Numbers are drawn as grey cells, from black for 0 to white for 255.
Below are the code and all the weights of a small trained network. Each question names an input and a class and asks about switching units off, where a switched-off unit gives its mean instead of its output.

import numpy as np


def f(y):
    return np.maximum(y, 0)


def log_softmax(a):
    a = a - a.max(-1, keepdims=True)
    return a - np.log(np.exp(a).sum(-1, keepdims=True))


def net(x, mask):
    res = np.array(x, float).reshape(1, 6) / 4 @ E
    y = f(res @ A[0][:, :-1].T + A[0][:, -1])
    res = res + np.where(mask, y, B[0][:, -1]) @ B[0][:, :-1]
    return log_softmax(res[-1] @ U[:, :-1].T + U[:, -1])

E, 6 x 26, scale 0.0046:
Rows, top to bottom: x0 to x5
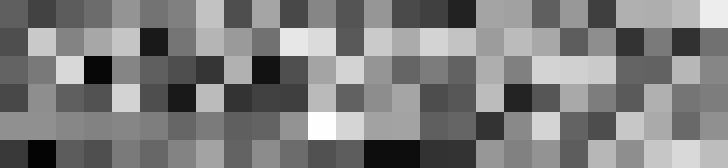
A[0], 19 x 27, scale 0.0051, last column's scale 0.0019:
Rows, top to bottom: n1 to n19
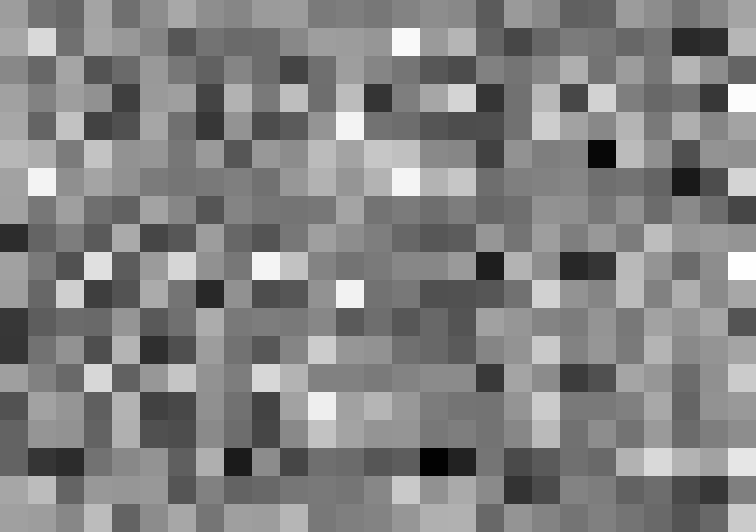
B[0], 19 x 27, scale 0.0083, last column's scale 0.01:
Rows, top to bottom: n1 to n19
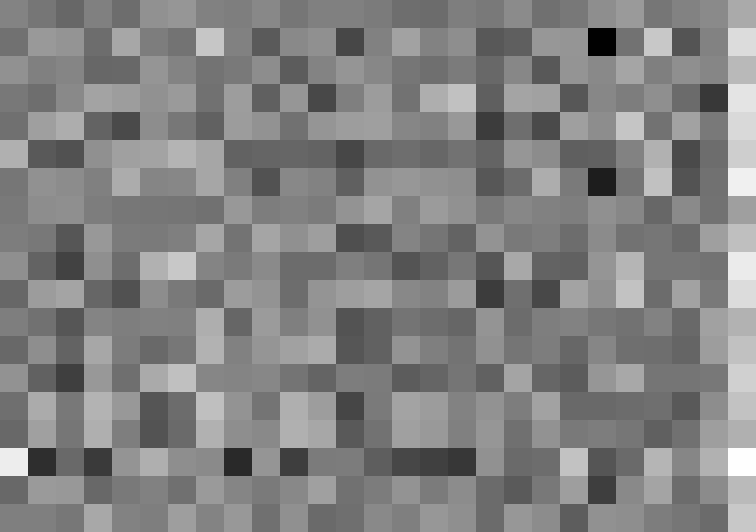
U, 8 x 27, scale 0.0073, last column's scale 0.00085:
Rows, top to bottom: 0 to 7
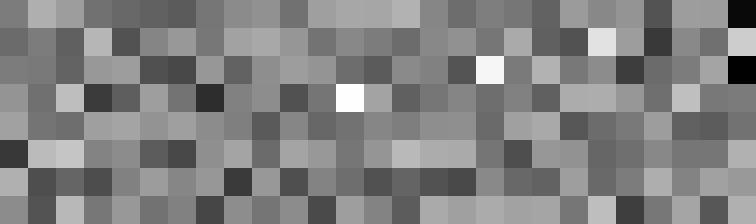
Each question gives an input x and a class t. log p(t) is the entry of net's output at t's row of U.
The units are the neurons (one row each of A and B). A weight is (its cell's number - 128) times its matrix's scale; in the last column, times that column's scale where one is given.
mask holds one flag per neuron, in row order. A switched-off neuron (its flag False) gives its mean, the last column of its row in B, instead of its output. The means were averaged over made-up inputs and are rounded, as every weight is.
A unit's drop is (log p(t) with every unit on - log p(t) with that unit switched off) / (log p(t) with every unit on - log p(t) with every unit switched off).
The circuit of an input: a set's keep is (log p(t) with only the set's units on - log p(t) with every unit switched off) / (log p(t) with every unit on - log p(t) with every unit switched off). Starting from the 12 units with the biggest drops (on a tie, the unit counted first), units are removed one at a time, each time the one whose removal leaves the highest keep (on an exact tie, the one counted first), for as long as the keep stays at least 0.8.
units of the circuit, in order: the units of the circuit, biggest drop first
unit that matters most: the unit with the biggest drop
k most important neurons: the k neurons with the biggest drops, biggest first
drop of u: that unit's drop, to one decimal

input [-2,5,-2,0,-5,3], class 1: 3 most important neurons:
(n17, n2, n7)
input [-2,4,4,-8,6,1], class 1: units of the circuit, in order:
(n17, n2)
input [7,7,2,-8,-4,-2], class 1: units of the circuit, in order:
(n2, n17)
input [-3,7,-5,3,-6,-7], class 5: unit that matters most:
n18
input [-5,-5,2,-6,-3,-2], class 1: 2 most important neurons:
(n17, n4)
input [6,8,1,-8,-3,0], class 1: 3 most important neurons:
(n2, n17, n7)
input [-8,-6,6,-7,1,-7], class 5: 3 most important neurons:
(n7, n2, n17)
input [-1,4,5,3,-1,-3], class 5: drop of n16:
0.0
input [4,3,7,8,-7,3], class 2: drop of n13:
0.1
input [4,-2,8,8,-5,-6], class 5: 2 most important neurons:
(n17, n10)
